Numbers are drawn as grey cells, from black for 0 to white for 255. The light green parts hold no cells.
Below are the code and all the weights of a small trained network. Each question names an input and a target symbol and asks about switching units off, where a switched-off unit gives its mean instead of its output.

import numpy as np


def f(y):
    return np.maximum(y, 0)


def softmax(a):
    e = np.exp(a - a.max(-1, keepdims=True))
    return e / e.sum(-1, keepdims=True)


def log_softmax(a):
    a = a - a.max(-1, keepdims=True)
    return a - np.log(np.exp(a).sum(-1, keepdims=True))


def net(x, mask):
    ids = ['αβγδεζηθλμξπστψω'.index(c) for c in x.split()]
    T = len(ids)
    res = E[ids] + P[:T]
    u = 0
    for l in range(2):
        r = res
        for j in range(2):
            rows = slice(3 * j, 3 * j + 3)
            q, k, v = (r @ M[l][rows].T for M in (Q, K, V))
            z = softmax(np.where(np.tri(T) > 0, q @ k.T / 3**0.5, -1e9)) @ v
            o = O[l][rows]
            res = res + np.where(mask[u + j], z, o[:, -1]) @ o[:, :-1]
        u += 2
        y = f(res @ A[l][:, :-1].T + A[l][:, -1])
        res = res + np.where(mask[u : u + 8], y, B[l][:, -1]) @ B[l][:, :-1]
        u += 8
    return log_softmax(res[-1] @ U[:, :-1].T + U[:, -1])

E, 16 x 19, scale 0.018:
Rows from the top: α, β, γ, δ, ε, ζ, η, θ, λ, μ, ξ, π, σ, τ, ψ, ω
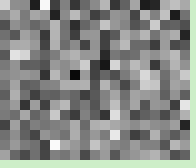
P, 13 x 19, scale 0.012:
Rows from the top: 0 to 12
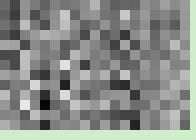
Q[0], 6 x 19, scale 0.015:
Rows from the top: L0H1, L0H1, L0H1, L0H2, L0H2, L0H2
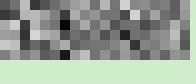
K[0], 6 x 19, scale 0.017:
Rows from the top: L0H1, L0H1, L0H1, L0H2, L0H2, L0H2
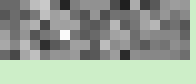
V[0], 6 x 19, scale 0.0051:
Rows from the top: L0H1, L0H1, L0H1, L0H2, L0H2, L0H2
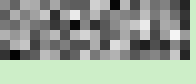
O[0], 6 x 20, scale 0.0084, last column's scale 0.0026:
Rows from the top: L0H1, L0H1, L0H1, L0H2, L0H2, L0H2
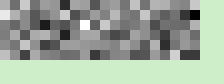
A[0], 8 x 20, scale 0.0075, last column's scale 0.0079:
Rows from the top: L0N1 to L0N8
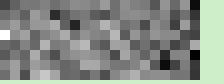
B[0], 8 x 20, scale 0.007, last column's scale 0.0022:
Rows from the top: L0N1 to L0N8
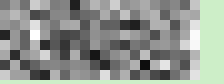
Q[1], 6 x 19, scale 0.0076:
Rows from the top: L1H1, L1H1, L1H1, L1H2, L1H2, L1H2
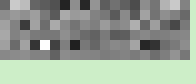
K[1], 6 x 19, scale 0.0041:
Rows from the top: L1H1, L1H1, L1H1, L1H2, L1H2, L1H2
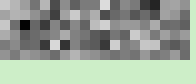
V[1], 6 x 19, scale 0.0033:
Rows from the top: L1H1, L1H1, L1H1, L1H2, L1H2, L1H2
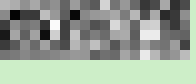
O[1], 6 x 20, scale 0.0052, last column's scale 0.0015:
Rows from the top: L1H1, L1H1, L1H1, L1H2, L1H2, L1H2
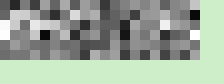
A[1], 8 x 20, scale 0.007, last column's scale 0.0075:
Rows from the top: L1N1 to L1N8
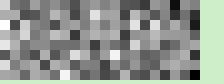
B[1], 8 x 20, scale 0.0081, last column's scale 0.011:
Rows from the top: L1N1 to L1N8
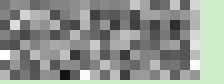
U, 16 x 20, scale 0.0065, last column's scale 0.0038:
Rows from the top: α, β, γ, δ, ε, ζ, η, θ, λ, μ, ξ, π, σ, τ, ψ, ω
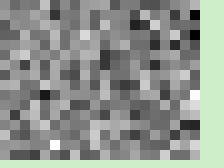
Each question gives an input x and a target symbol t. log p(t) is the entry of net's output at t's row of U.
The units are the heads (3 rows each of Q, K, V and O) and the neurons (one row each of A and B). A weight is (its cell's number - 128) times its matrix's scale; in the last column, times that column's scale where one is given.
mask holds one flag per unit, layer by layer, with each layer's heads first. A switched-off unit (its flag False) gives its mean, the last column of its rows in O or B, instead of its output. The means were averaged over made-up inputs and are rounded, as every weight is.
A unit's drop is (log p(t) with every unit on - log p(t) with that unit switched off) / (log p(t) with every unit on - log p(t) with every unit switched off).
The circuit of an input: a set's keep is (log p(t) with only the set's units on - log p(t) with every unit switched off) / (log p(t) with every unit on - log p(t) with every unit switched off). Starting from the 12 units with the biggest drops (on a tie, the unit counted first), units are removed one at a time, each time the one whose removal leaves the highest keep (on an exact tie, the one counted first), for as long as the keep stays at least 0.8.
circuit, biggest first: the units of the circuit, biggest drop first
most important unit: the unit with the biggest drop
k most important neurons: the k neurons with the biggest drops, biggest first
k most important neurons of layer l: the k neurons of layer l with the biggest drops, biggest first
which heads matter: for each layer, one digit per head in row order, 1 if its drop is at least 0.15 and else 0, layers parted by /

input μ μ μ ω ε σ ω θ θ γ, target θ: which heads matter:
11 / 00
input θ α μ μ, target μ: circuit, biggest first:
L1H1
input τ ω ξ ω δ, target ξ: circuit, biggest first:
L0H1, L0H2
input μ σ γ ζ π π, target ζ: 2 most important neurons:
L0N7, L1N1
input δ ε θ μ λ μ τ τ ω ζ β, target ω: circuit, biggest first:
L0H2, L1H1
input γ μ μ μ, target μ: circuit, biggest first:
L0H1, L0H2
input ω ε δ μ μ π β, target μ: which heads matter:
10 / 00
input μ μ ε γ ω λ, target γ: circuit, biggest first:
L0H2, L1N3, L0H1
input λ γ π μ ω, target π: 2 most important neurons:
L0N6, L1N7
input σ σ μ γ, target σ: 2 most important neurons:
L1N1, L0N4
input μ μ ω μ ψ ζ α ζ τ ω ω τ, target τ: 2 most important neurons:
L1N6, L1N1
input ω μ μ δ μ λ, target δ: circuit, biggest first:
L1N5, L0H1
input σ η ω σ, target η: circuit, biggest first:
L0H1, L0H2, L0N7
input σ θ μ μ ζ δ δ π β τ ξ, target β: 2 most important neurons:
L1N2, L1N4
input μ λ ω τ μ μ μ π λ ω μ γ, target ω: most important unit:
L1N4
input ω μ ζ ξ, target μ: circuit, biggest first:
L0H1, L0H2, L1N1
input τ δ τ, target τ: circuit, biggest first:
L0H1, L1N8
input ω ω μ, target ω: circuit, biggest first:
L0H2, L0H1
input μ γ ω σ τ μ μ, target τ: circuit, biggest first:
L0H1, L1N8, L0H2
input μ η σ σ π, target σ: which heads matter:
10 / 00
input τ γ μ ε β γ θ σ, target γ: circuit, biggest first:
L0H2, L0H1, L1N3
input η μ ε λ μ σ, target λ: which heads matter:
11 / 00
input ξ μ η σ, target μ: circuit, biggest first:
L0H1, L0H2
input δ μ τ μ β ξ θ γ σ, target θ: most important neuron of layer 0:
L0N1
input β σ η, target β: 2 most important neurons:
L1N2, L1N7
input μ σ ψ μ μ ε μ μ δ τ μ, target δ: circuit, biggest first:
L1N5, L0H1, L0H2
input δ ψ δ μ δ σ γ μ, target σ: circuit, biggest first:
L0H1, L0H2, L0N4
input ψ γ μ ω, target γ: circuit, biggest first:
L0H2, L1N3, L0H1
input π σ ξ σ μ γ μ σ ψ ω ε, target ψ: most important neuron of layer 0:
L0N8
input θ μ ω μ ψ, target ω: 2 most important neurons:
L1N4, L1N7
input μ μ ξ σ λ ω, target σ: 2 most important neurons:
L0N4, L1N5
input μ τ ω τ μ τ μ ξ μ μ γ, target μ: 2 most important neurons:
L1N1, L1N5
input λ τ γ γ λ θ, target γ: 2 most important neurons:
L1N7, L1N3
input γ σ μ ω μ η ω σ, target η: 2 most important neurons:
L0N7, L1N7
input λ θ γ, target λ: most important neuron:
L1N1
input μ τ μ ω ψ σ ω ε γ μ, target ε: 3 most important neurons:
L1N3, L1N4, L1N5
